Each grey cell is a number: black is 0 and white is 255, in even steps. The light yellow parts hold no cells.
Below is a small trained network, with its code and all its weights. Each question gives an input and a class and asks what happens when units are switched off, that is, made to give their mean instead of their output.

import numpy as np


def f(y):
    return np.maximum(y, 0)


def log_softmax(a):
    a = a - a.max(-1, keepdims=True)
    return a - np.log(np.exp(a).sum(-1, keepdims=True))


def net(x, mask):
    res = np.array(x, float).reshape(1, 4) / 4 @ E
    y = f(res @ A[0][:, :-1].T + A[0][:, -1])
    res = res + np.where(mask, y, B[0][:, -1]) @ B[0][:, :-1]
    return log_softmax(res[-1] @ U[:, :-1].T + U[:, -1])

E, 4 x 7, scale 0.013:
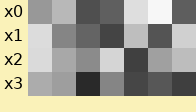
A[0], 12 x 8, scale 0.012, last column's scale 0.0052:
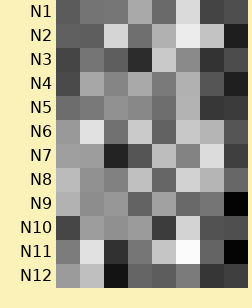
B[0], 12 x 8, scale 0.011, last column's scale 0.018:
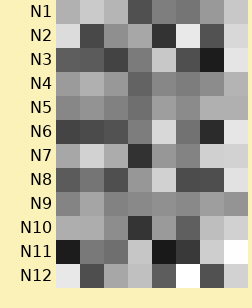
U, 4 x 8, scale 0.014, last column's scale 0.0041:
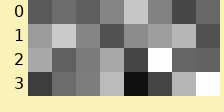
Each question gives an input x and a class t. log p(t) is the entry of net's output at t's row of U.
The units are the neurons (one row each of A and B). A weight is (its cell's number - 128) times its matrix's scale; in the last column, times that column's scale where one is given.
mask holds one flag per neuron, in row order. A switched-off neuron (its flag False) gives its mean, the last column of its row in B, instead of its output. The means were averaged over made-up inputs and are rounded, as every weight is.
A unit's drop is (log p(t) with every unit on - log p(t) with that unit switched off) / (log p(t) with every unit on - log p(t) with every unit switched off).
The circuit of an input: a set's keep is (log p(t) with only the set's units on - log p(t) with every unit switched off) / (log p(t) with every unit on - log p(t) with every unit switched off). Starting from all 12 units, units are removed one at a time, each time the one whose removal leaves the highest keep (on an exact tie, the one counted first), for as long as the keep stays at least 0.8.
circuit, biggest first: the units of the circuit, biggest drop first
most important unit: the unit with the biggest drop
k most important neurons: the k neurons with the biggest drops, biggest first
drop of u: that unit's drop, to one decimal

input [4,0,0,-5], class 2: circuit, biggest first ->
(N2)
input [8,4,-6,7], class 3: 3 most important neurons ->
(N11; N2; N6)
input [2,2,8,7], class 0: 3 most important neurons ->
(N6; N8; N2)
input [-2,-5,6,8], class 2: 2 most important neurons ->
(N12; N3)
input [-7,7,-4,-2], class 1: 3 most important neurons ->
(N11; N6; N3)
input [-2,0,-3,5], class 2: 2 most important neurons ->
(N11; N12)
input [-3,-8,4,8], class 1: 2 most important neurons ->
(N10; N2)
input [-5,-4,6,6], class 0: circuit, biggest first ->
(N11; N2)
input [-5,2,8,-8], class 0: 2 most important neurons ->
(N8; N12)
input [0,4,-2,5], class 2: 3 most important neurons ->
(N12; N10; N1)
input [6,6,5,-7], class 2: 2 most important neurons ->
(N2; N10)
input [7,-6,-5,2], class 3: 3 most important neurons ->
(N11; N7; N6)
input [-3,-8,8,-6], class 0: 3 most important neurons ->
(N6; N8; N7)
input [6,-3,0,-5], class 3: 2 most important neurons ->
(N11; N12)
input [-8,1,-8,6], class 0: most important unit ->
N11
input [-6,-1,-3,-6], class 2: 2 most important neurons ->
(N11; N2)
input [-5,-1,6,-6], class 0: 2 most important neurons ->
(N11; N12)
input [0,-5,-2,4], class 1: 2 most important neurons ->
(N2; N10)
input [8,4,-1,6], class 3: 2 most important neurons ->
(N11; N2)
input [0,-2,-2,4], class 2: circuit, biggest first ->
(N12)
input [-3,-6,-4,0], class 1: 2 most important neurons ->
(N11; N6)
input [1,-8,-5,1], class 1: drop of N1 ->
0.1
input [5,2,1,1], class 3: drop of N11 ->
0.9
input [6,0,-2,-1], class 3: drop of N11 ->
0.9
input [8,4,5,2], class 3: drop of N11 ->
2.0
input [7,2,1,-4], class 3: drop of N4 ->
0.0
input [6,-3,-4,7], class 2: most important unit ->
N12
